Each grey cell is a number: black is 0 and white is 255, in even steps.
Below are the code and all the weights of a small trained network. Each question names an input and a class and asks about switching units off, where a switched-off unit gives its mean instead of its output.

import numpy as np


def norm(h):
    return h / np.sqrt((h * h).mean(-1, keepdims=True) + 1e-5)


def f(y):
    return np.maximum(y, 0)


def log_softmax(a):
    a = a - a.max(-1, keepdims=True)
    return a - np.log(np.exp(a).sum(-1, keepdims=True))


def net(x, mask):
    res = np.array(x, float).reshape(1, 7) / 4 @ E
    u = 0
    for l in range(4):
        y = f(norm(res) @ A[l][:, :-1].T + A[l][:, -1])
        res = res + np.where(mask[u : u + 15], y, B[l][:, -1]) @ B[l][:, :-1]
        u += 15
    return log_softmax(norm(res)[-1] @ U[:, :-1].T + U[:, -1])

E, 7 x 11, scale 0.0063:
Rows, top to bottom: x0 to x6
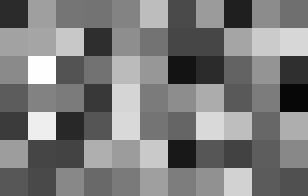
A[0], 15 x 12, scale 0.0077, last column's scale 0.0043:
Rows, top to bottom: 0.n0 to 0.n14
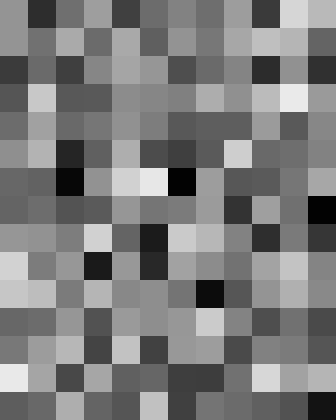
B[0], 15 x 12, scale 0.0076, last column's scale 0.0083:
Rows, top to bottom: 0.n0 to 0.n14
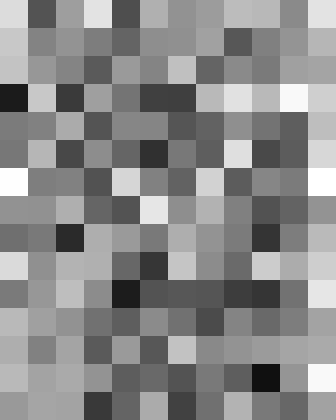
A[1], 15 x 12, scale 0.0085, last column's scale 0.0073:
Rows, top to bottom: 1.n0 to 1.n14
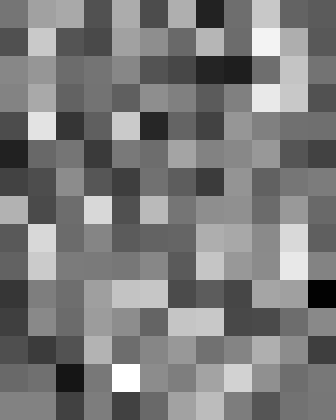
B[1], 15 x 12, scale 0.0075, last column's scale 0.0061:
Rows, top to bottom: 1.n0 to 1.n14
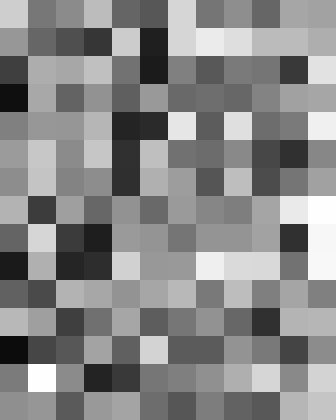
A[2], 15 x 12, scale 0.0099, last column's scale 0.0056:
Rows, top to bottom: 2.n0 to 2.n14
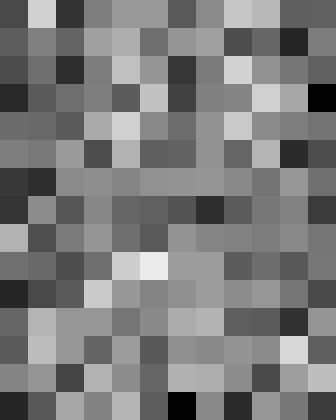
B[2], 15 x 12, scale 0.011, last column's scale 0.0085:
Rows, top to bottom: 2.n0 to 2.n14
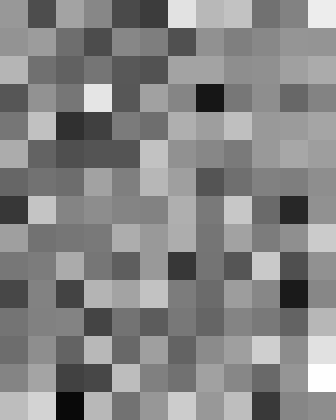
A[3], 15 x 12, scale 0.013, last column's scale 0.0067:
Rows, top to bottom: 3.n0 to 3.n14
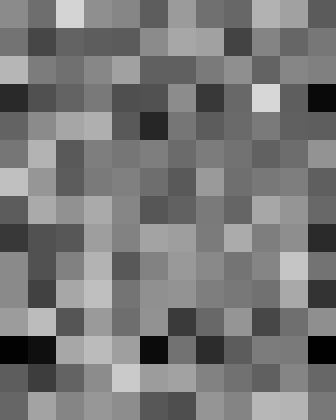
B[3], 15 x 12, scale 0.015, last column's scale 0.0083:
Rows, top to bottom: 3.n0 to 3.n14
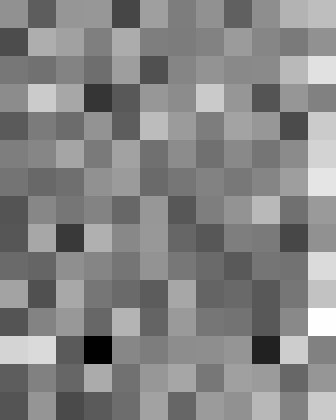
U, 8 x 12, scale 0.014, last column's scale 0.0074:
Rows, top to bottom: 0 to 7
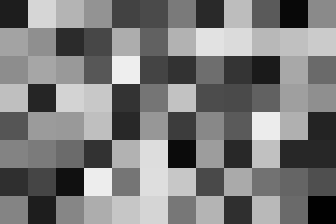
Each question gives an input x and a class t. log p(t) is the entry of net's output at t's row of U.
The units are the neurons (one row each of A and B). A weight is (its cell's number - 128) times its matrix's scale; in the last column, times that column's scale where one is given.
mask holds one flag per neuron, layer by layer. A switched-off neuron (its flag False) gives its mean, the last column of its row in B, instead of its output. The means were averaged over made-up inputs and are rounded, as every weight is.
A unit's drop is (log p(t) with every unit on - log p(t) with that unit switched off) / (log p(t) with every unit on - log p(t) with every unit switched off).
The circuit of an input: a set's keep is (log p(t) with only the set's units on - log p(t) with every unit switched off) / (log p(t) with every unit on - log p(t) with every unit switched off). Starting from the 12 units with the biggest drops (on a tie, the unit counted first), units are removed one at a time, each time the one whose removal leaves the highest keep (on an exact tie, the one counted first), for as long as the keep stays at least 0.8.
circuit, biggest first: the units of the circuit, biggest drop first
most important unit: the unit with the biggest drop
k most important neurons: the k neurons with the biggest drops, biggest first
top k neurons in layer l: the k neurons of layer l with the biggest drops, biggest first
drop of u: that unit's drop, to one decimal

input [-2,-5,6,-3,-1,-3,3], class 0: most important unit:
0.n0
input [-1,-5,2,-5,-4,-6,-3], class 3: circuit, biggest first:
0.n3; 1.n9
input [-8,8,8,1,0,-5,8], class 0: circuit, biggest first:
0.n6; 0.n5; 1.n4
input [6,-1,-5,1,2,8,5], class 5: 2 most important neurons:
2.n9; 0.n3
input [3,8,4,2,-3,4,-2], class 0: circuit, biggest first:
1.n2; 0.n10
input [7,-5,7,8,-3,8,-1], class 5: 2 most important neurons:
2.n9; 0.n6
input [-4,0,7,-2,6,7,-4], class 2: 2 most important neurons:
0.n6; 0.n13
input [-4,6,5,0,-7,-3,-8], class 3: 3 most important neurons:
0.n9; 0.n3; 3.n0
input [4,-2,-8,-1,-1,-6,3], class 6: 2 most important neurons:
0.n6; 0.n13
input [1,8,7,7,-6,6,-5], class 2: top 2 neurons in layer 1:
1.n4; 1.n13
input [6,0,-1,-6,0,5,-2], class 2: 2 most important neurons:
0.n10; 0.n13
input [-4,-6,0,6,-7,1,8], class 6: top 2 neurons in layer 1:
1.n8; 1.n7
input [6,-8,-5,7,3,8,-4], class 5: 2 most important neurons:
2.n9; 0.n6
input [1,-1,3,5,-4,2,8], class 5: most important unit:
0.n3
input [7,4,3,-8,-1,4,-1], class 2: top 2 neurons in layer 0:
0.n6; 0.n13
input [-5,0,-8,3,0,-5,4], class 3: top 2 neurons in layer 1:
1.n9; 1.n8
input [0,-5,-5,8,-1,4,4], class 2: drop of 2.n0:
0.2
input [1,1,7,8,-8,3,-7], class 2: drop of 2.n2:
0.0
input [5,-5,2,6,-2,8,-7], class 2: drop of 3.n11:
0.1
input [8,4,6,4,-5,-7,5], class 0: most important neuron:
0.n6
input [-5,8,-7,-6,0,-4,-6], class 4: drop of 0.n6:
0.1
